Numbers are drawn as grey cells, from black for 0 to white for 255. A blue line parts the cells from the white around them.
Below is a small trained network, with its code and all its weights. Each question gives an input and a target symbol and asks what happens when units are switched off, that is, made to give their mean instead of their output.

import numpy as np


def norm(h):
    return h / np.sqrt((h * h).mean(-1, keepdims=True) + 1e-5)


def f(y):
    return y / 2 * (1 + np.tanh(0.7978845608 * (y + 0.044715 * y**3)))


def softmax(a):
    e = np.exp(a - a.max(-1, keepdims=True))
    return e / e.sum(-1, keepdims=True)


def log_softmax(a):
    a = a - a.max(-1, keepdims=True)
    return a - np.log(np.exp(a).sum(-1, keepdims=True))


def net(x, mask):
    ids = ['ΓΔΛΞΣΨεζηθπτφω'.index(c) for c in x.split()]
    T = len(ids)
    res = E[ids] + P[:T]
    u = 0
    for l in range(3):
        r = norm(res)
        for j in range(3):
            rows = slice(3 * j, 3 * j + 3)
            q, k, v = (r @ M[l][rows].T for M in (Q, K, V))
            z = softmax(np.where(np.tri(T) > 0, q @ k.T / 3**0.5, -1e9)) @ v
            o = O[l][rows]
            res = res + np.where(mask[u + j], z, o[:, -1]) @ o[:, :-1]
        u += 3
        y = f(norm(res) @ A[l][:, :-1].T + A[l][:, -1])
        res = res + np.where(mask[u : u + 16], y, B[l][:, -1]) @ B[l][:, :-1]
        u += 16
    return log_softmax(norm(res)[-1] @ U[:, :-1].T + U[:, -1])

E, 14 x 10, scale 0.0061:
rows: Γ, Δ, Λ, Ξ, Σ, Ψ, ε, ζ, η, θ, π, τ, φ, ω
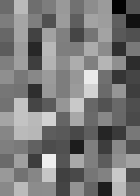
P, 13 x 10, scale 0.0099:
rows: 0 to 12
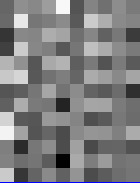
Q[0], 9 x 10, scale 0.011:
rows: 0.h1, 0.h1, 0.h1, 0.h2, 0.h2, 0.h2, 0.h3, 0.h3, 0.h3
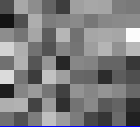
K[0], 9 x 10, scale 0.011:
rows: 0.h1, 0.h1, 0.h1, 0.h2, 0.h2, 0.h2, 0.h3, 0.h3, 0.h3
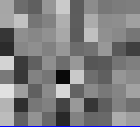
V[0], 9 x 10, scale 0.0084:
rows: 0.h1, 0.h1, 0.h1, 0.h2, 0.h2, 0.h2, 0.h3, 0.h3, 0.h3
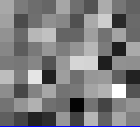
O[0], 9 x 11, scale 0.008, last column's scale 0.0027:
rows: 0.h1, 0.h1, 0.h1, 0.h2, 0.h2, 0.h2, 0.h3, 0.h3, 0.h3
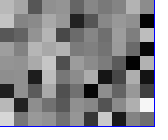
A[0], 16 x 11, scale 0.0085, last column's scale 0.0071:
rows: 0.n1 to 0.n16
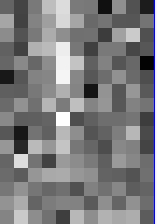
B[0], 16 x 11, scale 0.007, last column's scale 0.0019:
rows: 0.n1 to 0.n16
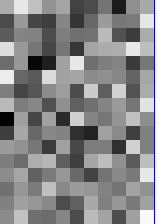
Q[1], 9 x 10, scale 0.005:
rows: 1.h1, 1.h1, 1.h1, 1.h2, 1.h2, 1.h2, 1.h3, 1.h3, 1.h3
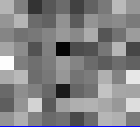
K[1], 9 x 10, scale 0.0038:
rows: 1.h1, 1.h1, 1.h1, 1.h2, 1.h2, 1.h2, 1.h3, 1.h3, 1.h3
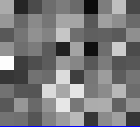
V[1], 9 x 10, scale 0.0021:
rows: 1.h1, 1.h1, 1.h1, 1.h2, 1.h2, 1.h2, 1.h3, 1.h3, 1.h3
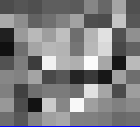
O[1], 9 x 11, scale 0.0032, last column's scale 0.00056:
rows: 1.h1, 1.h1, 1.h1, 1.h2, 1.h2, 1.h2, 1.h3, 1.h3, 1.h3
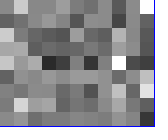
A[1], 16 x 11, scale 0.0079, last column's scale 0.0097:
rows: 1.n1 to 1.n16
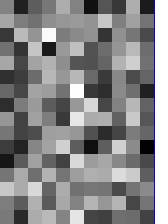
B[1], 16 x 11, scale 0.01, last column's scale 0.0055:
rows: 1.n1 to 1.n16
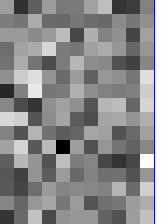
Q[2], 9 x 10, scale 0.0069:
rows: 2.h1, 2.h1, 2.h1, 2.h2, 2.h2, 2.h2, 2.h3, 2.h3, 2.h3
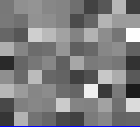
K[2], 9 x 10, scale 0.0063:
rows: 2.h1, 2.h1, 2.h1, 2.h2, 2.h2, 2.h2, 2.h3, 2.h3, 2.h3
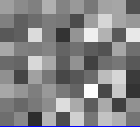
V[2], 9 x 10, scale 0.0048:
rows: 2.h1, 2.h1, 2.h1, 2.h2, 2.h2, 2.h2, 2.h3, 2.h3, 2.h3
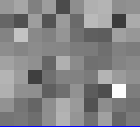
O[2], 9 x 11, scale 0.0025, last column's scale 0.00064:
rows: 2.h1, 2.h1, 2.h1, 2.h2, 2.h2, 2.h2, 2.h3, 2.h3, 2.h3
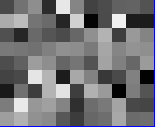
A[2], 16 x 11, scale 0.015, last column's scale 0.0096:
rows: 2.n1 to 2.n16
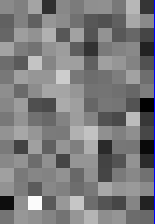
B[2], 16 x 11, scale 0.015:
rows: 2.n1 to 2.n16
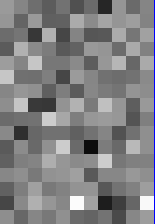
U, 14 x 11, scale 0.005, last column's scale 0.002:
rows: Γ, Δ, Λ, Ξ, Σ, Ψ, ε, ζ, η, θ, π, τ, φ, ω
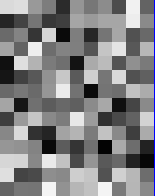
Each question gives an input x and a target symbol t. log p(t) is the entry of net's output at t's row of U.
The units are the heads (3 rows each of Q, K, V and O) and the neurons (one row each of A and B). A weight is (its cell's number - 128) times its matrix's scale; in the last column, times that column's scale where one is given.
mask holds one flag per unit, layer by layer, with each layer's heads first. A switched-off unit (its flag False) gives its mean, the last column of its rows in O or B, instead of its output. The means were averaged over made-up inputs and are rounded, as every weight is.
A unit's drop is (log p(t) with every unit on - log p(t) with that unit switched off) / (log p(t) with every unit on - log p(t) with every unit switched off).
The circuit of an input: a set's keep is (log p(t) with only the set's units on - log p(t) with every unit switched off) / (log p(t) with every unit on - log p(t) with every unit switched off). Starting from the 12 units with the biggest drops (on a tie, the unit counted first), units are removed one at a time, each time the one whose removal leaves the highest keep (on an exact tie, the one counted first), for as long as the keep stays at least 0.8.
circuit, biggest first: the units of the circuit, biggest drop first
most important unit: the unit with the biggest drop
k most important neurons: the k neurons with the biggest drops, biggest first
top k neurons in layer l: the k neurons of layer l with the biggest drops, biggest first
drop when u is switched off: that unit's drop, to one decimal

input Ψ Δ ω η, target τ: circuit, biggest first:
0.h2, 2.n15, 1.n3
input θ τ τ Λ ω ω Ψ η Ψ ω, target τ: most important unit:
0.h3
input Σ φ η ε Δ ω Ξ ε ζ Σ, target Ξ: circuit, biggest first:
0.h2, 2.n15
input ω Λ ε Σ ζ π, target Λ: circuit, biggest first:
0.h3, 2.n15, 2.n3
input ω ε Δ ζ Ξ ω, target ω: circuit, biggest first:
0.h2, 2.n12, 2.n15
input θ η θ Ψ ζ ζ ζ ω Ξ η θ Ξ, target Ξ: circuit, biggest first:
0.h2, 0.h1, 2.n15
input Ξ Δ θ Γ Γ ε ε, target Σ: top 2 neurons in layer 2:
2.n15, 2.n4
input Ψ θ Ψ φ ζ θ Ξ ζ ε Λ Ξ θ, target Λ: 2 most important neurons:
2.n15, 2.n3
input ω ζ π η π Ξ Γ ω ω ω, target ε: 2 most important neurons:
2.n11, 2.n15
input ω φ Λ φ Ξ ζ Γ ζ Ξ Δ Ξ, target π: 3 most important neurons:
0.n4, 2.n1, 2.n15
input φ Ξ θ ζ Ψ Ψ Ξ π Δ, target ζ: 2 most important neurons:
2.n15, 1.n1
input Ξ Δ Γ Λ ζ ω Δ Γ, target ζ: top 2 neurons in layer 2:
2.n15, 2.n10
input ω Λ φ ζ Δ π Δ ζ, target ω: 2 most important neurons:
2.n12, 2.n15
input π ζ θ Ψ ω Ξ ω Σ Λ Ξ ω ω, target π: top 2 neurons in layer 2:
2.n1, 2.n15
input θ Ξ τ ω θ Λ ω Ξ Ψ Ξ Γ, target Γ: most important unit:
0.h2
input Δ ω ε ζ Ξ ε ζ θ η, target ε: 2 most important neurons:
2.n11, 2.n15
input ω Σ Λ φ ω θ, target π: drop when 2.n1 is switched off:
0.2
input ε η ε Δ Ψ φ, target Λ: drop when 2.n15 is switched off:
0.2
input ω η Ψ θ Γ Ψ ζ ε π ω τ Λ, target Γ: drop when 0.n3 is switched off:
0.0
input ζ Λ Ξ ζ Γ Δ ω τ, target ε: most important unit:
0.h1
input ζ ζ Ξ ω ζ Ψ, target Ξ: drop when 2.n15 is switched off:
0.2
